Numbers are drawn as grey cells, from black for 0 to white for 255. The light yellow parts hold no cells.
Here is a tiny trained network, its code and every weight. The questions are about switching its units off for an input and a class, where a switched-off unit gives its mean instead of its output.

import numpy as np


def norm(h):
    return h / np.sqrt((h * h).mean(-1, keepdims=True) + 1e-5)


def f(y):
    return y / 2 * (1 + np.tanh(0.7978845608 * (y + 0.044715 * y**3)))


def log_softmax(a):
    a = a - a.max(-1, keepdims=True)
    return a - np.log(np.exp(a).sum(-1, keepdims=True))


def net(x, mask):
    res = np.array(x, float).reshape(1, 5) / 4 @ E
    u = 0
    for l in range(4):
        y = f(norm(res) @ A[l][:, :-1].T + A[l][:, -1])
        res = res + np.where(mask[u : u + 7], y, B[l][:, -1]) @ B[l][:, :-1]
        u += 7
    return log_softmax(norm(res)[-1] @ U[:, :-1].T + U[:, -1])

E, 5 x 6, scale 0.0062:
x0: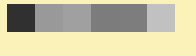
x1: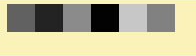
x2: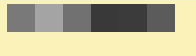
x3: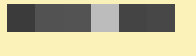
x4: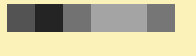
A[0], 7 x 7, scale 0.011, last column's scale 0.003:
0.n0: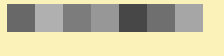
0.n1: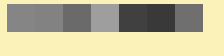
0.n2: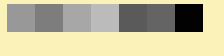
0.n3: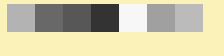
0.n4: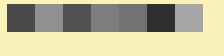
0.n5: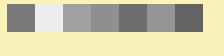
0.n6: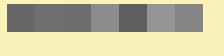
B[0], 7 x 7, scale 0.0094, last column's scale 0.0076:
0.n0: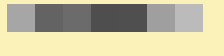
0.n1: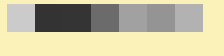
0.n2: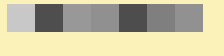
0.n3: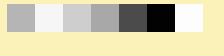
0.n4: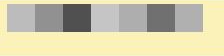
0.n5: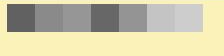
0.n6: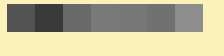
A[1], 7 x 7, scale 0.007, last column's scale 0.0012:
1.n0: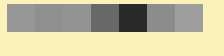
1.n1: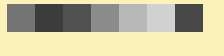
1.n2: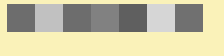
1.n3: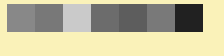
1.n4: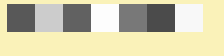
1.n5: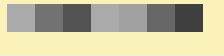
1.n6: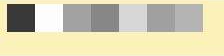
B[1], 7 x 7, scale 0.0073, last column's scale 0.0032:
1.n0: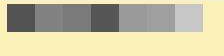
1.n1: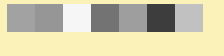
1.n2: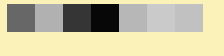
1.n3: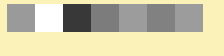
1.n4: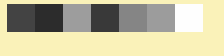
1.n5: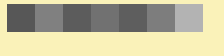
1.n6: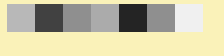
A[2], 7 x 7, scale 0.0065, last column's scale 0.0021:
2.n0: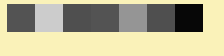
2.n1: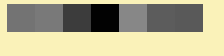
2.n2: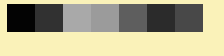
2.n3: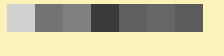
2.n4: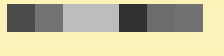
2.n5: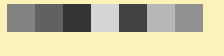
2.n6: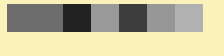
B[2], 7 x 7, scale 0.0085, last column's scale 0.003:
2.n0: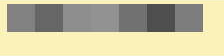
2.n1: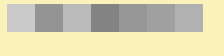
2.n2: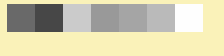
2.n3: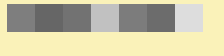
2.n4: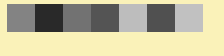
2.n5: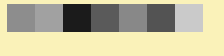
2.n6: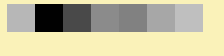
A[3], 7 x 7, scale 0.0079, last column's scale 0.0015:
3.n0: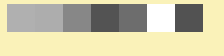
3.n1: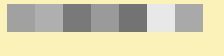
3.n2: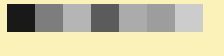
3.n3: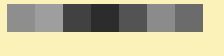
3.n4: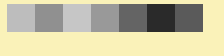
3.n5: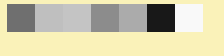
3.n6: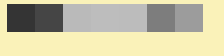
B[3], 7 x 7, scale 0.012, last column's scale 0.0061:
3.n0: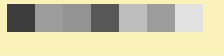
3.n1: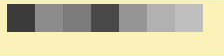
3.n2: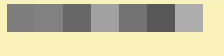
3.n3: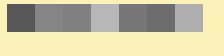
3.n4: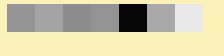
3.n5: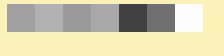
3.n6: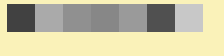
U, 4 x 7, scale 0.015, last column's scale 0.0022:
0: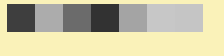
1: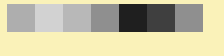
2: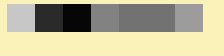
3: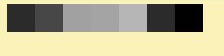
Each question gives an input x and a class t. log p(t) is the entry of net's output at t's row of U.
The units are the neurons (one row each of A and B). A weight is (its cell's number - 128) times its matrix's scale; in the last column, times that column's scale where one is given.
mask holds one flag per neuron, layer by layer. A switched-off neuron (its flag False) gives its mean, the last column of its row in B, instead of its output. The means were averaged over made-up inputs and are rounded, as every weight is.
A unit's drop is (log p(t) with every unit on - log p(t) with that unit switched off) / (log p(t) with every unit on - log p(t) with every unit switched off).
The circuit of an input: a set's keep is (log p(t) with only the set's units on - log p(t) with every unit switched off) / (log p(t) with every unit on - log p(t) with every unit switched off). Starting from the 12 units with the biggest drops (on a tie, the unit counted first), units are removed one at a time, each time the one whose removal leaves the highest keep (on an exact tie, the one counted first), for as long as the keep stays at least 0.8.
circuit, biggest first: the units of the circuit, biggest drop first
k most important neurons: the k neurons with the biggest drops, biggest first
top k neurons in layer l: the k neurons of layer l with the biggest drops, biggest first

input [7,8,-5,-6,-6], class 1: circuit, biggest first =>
(0.n3)
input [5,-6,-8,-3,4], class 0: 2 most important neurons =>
(0.n3 1.n2)
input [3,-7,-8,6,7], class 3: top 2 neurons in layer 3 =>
(3.n6 3.n4)
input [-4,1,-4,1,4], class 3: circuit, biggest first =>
(1.n4 0.n0)
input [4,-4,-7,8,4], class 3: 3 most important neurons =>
(1.n1 3.n6 2.n2)
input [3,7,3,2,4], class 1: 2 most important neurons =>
(0.n3 3.n5)
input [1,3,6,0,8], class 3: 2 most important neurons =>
(2.n2 1.n4)
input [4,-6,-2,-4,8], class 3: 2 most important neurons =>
(1.n1 0.n0)
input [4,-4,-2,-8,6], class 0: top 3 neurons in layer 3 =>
(3.n1 3.n0 3.n5)
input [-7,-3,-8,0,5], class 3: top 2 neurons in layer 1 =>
(1.n4 1.n6)
